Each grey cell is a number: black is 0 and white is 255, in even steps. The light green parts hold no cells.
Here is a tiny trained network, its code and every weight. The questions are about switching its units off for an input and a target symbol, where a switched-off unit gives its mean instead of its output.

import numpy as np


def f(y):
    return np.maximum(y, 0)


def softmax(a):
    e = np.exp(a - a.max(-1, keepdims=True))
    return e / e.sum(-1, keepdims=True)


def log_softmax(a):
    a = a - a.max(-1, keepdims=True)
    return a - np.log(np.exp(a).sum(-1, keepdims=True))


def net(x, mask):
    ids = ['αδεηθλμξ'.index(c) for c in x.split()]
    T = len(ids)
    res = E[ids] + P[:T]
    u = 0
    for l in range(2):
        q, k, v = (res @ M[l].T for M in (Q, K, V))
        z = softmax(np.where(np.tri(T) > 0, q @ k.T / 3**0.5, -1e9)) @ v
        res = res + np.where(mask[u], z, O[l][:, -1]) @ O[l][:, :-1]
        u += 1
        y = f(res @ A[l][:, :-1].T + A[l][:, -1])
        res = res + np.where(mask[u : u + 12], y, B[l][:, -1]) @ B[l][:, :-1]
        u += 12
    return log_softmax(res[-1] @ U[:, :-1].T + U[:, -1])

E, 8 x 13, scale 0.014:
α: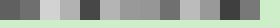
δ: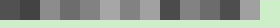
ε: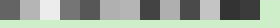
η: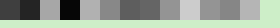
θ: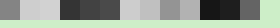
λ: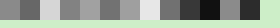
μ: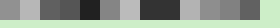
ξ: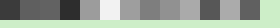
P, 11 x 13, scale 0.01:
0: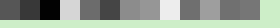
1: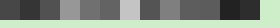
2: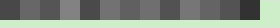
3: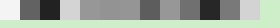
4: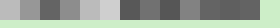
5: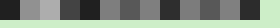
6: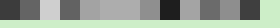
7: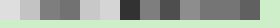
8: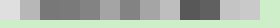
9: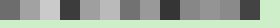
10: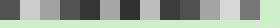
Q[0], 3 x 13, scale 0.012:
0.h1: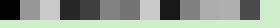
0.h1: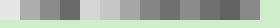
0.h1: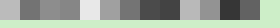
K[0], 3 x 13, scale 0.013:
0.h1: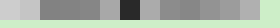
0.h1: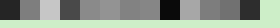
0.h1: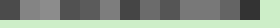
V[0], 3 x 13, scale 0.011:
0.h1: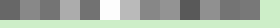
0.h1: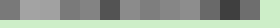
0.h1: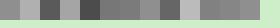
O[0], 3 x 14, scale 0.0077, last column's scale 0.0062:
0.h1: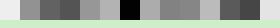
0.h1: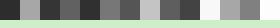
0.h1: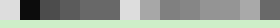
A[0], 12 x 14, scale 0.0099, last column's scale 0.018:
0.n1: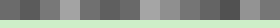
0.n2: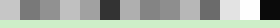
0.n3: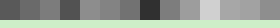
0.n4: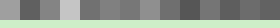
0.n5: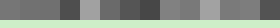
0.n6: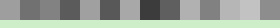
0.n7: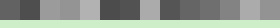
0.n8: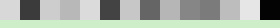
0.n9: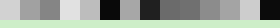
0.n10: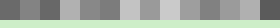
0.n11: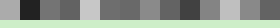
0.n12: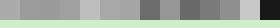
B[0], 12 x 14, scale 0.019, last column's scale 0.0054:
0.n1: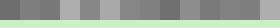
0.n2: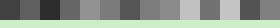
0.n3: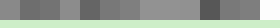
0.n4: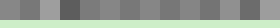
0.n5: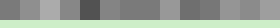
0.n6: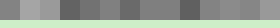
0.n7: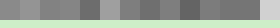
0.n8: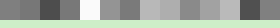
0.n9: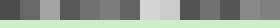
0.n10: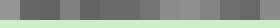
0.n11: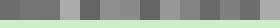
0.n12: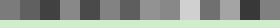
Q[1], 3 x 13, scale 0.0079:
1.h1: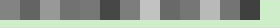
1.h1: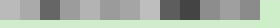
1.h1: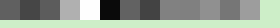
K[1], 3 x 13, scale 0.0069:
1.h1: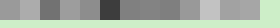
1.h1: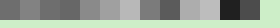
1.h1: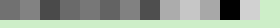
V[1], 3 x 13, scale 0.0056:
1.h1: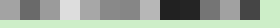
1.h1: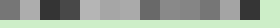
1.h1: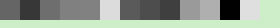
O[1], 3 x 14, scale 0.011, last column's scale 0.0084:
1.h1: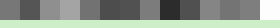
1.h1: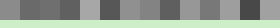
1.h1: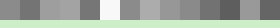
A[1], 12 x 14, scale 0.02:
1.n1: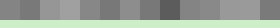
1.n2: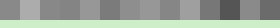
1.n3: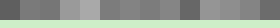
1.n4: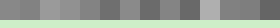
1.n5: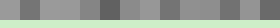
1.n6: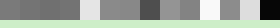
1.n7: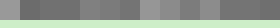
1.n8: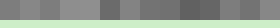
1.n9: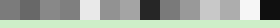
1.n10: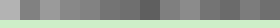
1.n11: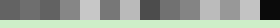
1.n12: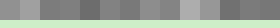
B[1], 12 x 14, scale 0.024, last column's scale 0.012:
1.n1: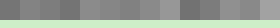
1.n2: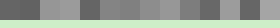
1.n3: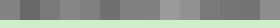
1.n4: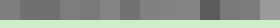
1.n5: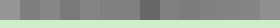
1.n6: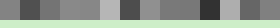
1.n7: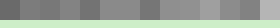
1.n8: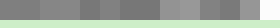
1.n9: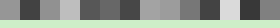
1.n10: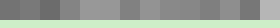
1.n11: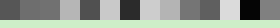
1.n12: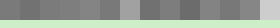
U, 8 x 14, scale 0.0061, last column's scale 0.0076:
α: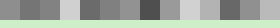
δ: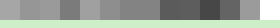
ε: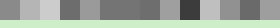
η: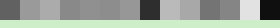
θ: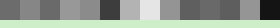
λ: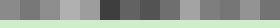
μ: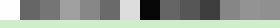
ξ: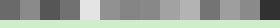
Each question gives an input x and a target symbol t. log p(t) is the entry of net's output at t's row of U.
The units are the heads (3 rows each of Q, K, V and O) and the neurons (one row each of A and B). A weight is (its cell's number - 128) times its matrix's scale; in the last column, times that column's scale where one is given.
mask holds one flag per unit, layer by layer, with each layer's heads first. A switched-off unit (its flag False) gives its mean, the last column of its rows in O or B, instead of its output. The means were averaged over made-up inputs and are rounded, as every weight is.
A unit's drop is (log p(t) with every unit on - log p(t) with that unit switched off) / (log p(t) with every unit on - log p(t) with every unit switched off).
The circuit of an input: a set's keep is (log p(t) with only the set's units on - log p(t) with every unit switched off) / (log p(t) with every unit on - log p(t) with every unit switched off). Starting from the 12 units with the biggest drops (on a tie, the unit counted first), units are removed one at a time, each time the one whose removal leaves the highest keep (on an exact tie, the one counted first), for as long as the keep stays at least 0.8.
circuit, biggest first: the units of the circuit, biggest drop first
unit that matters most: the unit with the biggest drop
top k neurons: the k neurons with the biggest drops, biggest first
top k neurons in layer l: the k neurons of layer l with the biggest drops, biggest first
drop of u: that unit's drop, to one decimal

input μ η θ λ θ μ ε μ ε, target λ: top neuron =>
[1.n4]
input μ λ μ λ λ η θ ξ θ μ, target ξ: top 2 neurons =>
[1.n10 1.n1]
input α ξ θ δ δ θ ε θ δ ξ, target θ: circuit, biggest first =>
[0.h1 0.n3]
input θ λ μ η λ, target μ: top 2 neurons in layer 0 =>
[0.n11 0.n7]
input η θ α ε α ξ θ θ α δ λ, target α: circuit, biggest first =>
[0.h1 0.n11 1.n7]
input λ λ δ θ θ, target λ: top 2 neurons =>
[1.n8 0.n4]
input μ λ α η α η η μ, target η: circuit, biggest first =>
[0.h1 1.n1]
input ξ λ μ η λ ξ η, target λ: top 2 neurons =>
[0.n3 0.n4]
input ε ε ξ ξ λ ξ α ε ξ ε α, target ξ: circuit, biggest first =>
[0.h1 1.n10]
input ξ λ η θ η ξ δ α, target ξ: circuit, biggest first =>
[1.n10 0.h1]
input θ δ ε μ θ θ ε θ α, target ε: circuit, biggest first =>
[0.h1 1.n8]
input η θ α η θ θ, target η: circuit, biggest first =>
[0.h1 1.h1]
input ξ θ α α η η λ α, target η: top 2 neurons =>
[1.n1 1.n8]
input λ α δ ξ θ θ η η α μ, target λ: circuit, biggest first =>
[1.h1]
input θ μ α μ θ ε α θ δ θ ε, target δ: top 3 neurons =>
[1.n4 1.n7 1.n8]
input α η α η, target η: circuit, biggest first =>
[1.h1 0.h1]
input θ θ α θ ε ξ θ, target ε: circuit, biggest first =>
[0.h1 0.n3]
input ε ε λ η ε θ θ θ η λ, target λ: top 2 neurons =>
[1.n8 1.n3]
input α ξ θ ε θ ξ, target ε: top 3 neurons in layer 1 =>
[1.n8 1.n10 1.n4]
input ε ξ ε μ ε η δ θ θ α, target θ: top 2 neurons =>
[1.n8 0.n3]
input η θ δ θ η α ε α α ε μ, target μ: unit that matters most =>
1.n12
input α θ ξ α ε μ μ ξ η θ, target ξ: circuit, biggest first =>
[0.h1 1.n10]
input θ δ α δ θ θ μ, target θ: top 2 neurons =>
[0.n3 1.n8]
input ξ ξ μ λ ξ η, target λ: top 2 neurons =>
[0.n4 0.n3]
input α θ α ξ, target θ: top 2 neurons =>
[1.n8 0.n3]
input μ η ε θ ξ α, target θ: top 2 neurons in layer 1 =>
[1.n8 1.n7]
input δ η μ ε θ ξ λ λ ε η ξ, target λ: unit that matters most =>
1.h1
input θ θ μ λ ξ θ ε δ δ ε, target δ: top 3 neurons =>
[1.n4 1.n7 0.n1]
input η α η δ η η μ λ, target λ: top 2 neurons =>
[1.n8 0.n7]
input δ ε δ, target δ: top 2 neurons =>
[1.n8 1.n7]
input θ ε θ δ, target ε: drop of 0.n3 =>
0.1
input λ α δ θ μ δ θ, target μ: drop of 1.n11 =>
0.0
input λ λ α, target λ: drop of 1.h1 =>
0.6
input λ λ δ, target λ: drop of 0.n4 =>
0.1
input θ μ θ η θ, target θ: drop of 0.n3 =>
-0.1
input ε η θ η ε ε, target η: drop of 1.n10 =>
0.0
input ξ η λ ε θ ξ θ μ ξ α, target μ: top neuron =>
[1.n5]
